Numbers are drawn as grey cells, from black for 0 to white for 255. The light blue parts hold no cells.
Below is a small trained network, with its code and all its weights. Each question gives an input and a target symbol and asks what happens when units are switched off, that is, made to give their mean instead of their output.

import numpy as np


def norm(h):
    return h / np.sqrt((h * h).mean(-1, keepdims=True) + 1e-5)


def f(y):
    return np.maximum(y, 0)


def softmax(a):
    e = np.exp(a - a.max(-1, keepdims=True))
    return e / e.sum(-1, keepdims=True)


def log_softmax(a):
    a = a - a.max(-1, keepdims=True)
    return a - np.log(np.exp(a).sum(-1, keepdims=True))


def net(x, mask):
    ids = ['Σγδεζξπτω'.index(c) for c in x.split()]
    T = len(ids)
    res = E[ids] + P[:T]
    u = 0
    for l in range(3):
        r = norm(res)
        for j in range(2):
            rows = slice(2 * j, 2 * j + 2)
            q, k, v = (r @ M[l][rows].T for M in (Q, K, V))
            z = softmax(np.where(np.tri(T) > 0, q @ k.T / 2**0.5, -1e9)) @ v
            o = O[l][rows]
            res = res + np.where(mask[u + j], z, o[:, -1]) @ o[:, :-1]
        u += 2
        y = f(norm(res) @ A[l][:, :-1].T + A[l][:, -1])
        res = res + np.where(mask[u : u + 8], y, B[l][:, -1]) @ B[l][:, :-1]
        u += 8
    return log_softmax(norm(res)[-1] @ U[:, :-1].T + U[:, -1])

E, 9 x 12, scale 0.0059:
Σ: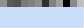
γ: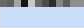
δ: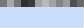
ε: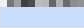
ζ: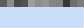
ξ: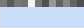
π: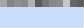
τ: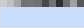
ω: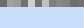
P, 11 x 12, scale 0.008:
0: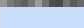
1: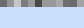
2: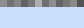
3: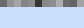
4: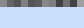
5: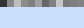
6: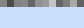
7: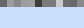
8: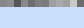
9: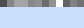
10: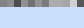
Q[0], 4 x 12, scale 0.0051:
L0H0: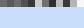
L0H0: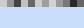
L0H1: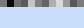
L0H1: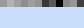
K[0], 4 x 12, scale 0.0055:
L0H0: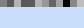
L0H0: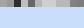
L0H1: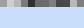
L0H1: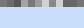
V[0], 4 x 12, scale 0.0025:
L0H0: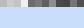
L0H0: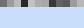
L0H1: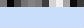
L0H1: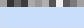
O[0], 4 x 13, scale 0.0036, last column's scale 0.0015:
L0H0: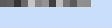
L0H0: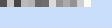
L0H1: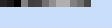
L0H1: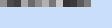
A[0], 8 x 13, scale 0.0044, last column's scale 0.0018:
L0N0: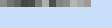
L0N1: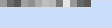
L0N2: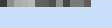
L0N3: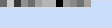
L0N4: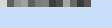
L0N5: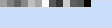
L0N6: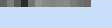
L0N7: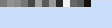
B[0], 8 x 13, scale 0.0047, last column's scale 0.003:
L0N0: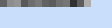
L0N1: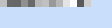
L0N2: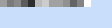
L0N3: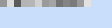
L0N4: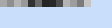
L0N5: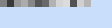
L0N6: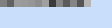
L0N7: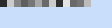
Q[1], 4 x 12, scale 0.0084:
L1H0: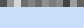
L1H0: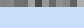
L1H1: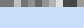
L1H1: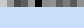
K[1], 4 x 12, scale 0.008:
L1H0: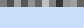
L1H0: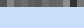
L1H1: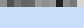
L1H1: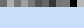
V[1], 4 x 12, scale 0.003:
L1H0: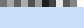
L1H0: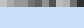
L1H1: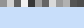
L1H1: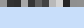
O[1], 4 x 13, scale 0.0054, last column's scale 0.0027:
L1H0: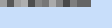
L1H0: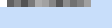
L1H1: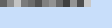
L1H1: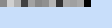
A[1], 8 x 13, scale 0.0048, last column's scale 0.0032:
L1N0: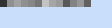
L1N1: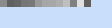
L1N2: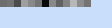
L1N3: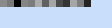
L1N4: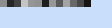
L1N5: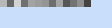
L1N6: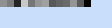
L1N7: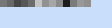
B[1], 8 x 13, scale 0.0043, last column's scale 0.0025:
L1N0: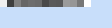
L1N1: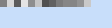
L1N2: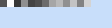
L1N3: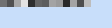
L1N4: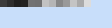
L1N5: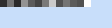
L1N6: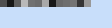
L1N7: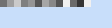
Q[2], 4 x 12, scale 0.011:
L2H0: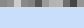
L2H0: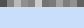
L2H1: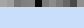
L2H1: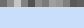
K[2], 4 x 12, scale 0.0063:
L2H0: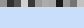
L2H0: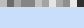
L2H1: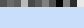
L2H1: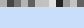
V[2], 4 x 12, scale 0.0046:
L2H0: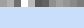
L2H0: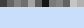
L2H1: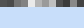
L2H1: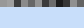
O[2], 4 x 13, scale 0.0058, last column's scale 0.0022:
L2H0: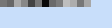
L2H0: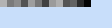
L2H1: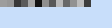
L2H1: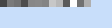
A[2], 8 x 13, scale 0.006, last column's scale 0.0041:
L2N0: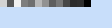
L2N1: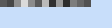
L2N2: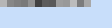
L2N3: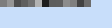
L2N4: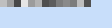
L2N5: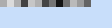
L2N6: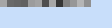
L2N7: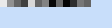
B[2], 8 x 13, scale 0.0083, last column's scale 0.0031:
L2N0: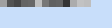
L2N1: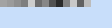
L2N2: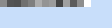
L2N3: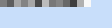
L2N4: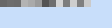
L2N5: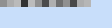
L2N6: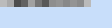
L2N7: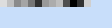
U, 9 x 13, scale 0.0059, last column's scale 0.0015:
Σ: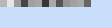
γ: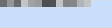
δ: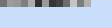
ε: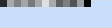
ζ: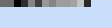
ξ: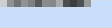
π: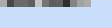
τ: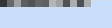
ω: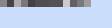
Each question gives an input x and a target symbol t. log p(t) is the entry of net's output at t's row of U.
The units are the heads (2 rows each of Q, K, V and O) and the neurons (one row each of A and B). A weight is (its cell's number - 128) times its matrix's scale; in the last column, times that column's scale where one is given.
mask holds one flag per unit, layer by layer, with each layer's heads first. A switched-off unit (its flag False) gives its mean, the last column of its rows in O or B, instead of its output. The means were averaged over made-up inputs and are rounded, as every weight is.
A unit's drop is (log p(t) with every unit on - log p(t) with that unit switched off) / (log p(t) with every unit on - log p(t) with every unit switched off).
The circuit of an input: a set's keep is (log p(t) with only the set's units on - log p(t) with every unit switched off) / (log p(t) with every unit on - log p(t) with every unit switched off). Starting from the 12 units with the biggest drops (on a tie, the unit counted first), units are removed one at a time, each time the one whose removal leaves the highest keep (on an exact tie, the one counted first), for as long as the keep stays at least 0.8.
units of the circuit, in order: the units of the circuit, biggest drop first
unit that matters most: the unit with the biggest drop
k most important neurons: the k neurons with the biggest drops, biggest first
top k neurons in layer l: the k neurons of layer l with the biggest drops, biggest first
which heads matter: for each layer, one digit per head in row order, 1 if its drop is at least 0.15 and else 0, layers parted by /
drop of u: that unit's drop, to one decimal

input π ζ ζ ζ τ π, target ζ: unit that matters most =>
L2H1
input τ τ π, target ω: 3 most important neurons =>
(L0N4; L0N5; L2N3)
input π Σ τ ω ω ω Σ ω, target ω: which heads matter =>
00 / 00 / 10
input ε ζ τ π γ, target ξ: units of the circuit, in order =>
(L2H0; L2N7)
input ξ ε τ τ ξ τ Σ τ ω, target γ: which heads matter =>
10 / 00 / 01
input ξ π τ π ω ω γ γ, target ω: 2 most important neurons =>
(L0N5; L0N3)
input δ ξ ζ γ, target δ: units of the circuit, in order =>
(L2N1; L1H1)
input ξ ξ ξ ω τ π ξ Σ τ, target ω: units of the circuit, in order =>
(L2H0; L2N3)
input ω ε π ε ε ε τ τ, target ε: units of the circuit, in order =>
(L2H0; L2H1)
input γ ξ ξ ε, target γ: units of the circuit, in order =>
(L1H1; L1N1; L2N4)
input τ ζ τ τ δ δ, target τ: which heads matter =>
00 / 01 / 01
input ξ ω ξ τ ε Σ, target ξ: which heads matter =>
00 / 00 / 11
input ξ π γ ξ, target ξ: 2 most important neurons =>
(L1N4; L2N7)
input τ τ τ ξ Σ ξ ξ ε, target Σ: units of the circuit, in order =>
(L1H1)
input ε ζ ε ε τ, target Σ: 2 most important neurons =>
(L2N5; L0N4)
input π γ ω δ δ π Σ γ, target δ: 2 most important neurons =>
(L2N1; L0N7)
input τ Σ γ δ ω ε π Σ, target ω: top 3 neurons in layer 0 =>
(L0N5; L0N3; L0N2)
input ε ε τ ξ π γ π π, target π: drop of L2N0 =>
0.6
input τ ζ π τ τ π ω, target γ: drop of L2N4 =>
0.2
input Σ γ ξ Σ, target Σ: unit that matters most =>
L1H1
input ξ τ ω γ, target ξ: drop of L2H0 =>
0.1
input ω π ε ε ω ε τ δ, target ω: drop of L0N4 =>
0.0
